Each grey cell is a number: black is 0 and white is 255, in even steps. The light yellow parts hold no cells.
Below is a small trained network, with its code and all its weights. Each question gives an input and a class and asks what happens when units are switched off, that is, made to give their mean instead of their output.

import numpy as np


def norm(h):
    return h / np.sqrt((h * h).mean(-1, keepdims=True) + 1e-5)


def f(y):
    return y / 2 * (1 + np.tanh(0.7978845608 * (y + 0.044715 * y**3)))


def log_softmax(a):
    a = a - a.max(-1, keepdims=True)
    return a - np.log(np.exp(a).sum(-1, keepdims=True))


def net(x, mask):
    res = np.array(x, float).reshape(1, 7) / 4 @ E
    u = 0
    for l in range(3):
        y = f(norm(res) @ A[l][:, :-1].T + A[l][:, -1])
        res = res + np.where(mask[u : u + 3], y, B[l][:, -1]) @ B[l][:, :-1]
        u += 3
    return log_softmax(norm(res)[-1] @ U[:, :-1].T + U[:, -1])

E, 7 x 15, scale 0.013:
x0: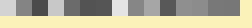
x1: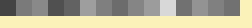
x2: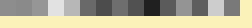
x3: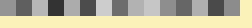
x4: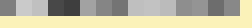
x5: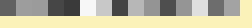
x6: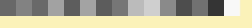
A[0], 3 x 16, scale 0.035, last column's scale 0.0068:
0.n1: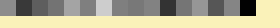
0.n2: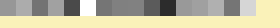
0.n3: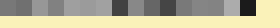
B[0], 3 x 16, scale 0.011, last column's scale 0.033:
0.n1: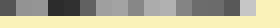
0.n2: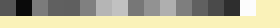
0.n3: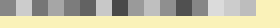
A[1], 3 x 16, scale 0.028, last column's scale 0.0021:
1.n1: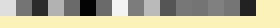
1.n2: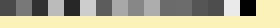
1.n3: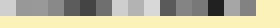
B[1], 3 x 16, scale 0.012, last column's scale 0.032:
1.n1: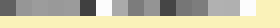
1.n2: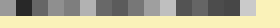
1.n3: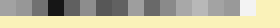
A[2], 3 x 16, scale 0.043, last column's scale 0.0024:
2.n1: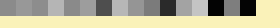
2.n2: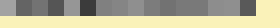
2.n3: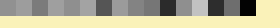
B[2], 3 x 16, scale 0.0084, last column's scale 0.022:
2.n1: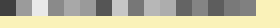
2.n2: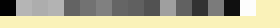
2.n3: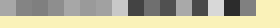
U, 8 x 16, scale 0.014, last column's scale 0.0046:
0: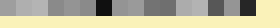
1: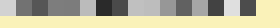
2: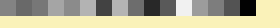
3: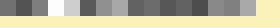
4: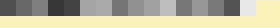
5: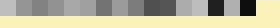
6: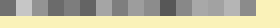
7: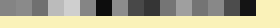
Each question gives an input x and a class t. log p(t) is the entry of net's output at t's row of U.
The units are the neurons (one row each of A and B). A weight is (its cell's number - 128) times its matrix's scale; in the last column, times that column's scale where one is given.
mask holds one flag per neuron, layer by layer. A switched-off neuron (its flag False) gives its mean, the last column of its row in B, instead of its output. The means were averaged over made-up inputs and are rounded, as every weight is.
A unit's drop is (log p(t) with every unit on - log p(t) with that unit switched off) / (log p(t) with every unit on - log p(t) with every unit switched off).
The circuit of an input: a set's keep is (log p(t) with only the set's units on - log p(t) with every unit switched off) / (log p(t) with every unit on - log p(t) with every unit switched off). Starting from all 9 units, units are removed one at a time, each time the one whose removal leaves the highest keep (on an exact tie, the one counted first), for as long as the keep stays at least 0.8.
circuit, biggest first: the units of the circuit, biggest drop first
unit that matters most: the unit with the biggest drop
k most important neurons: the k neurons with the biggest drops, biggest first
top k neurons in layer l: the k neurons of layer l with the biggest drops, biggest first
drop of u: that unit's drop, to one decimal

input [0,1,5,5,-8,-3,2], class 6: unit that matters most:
0.n2
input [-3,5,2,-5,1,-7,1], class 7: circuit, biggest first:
1.n1, 0.n2, 0.n1
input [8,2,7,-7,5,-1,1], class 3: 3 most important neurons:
0.n1, 1.n3, 1.n1
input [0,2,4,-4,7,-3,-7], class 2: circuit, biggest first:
0.n3, 0.n1, 1.n1, 1.n2
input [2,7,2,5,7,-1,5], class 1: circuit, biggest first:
1.n1, 0.n2, 2.n2
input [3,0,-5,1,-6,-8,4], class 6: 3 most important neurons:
1.n1, 0.n2, 1.n3
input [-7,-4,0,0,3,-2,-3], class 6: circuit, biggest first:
0.n2, 1.n2
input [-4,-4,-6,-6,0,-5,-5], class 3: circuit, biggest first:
1.n3, 0.n1
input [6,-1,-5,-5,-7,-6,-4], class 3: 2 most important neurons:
0.n1, 1.n3
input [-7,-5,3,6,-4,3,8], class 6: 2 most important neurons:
0.n3, 0.n2
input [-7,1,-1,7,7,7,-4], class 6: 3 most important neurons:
0.n2, 1.n2, 0.n3
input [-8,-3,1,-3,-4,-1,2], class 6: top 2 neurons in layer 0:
0.n3, 0.n2
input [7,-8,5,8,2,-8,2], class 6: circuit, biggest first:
1.n3, 1.n1
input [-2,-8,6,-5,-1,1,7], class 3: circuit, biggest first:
0.n1
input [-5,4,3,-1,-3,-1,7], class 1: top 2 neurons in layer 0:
0.n2, 0.n1
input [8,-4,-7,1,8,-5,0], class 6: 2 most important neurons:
1.n1, 0.n2
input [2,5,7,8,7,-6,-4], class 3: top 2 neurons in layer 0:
0.n1, 0.n2
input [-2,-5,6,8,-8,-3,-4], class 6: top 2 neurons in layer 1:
1.n2, 1.n1
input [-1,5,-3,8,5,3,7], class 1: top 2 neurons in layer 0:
0.n2, 0.n1
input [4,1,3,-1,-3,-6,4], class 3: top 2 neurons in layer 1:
1.n1, 1.n2
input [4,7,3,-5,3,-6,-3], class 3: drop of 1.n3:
0.1
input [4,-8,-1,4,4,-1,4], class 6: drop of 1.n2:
-0.1
